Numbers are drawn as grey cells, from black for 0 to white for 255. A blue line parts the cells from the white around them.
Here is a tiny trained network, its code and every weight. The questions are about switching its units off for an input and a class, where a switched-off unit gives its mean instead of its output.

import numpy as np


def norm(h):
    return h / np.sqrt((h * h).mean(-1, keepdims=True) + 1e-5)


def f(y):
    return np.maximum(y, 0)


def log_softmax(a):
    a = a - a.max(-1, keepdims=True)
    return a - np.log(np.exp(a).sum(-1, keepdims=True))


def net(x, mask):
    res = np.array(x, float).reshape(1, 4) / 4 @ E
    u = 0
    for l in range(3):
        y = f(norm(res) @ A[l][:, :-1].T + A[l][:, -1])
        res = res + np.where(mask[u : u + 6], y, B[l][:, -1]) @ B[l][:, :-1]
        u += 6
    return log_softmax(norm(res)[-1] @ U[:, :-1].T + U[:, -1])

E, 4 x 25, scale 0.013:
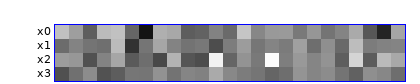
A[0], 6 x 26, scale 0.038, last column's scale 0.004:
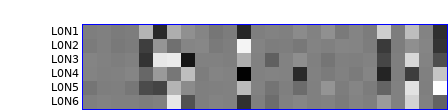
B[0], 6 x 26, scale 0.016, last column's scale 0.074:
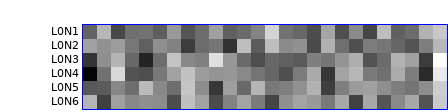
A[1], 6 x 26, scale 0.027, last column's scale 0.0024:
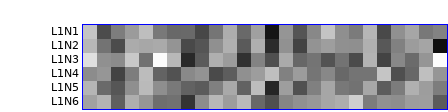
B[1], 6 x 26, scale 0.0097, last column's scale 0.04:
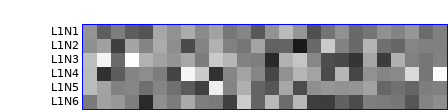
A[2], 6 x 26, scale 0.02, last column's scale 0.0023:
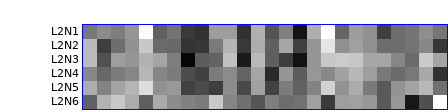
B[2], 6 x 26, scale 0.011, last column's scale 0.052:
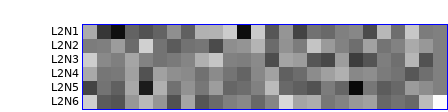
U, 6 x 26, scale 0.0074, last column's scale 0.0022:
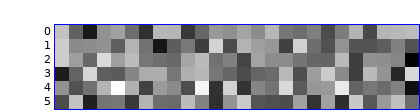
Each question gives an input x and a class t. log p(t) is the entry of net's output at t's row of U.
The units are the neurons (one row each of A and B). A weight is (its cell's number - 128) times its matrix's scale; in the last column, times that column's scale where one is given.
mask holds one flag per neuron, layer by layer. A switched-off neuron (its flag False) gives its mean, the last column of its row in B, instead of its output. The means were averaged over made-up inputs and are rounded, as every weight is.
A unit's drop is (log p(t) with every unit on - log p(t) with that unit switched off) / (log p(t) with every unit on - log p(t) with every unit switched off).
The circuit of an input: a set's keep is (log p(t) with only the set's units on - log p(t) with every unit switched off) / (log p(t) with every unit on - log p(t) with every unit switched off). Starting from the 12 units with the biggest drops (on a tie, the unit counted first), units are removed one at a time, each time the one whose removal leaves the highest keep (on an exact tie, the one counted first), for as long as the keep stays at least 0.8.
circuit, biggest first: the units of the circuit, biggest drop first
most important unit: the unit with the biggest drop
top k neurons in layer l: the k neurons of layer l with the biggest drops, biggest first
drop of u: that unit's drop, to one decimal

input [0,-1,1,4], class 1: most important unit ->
L0N2
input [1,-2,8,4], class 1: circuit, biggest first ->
[L0N4, L0N2]
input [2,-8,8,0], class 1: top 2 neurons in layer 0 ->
[L0N2, L0N4]
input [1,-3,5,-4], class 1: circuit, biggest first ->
[L0N4, L0N5]
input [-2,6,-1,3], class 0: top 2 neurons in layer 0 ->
[L0N3, L0N1]
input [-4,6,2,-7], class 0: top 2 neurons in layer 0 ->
[L0N6, L0N3]
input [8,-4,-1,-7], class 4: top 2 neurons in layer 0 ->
[L0N3, L0N1]
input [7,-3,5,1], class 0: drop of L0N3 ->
0.7
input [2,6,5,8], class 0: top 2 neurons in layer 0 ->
[L0N3, L0N4]
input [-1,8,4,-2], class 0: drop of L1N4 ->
0.5
